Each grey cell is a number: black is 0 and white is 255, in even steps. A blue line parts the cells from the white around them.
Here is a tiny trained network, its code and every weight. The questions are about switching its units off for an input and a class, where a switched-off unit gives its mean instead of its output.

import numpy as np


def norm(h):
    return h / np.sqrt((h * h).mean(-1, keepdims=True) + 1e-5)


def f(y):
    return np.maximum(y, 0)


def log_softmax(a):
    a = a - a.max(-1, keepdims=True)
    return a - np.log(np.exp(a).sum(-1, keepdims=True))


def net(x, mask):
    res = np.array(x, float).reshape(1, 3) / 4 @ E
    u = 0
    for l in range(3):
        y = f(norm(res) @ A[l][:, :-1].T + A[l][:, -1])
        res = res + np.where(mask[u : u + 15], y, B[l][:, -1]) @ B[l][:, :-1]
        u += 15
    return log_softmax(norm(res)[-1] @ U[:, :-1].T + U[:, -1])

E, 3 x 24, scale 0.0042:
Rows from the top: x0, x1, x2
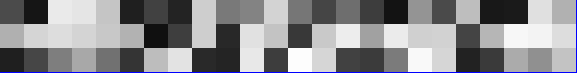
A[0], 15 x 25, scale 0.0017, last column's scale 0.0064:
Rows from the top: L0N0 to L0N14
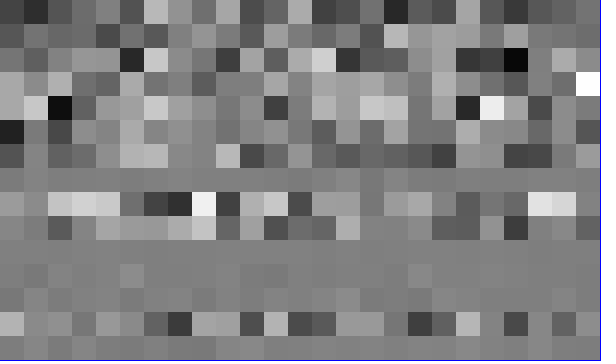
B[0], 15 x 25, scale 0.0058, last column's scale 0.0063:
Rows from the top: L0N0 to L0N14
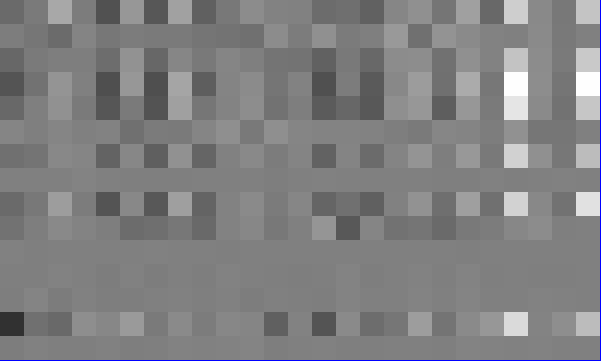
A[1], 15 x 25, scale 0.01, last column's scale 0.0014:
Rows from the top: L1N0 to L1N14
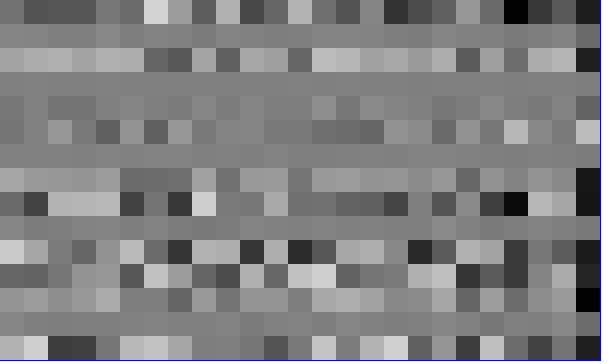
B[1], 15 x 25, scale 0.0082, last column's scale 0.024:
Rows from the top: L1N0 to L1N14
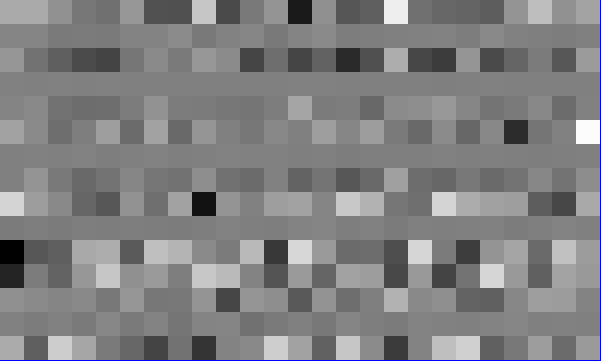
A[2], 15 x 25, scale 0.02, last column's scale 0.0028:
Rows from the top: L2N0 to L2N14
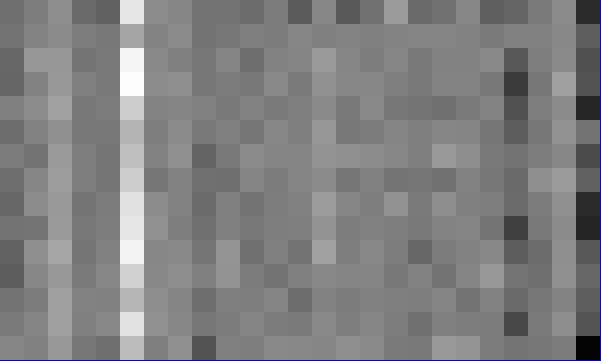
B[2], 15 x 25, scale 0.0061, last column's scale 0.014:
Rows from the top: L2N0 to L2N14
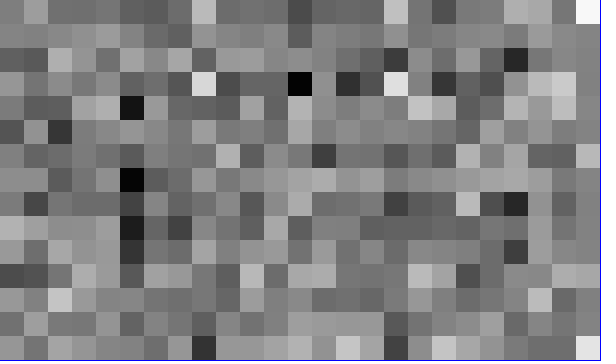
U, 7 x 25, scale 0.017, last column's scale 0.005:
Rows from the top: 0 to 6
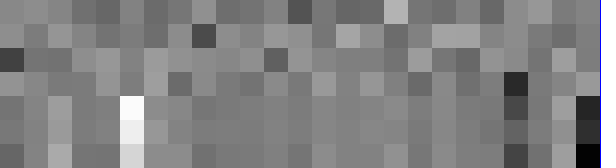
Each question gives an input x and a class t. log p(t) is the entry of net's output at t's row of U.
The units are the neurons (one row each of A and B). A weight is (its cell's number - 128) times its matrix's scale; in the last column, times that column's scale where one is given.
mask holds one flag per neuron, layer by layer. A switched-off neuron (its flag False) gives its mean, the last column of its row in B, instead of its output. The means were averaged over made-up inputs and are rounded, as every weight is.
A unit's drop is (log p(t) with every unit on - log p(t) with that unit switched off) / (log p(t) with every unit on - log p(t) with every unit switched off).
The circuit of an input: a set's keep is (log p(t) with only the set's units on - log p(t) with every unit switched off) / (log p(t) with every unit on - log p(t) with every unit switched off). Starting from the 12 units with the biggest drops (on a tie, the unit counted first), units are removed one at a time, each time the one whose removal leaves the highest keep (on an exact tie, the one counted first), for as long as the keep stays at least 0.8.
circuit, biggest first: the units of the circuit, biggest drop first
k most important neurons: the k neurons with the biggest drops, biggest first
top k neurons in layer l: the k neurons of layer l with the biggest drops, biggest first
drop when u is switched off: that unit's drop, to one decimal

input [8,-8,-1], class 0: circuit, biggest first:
[L1N0]
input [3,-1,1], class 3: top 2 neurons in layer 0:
[L0N0, L0N2]
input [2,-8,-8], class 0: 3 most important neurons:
[L1N0, L1N11, L0N0]
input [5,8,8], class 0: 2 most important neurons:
[L1N2, L1N10]
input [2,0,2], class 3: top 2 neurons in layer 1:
[L1N8, L1N10]
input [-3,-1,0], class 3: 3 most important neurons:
[L0N4, L1N8, L1N0]
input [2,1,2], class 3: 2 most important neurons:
[L1N8, L1N10]
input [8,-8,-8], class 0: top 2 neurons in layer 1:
[L1N0, L1N14]
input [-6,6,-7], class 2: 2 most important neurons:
[L1N10, L1N8]
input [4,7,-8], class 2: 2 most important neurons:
[L1N10, L1N0]
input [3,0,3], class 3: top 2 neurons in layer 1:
[L1N8, L1N14]
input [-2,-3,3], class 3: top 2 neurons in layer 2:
[L2N0, L2N14]
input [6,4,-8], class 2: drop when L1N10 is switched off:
1.7
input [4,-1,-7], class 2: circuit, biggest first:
[L1N10]
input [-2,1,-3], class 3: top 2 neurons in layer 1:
[L1N8, L1N10]
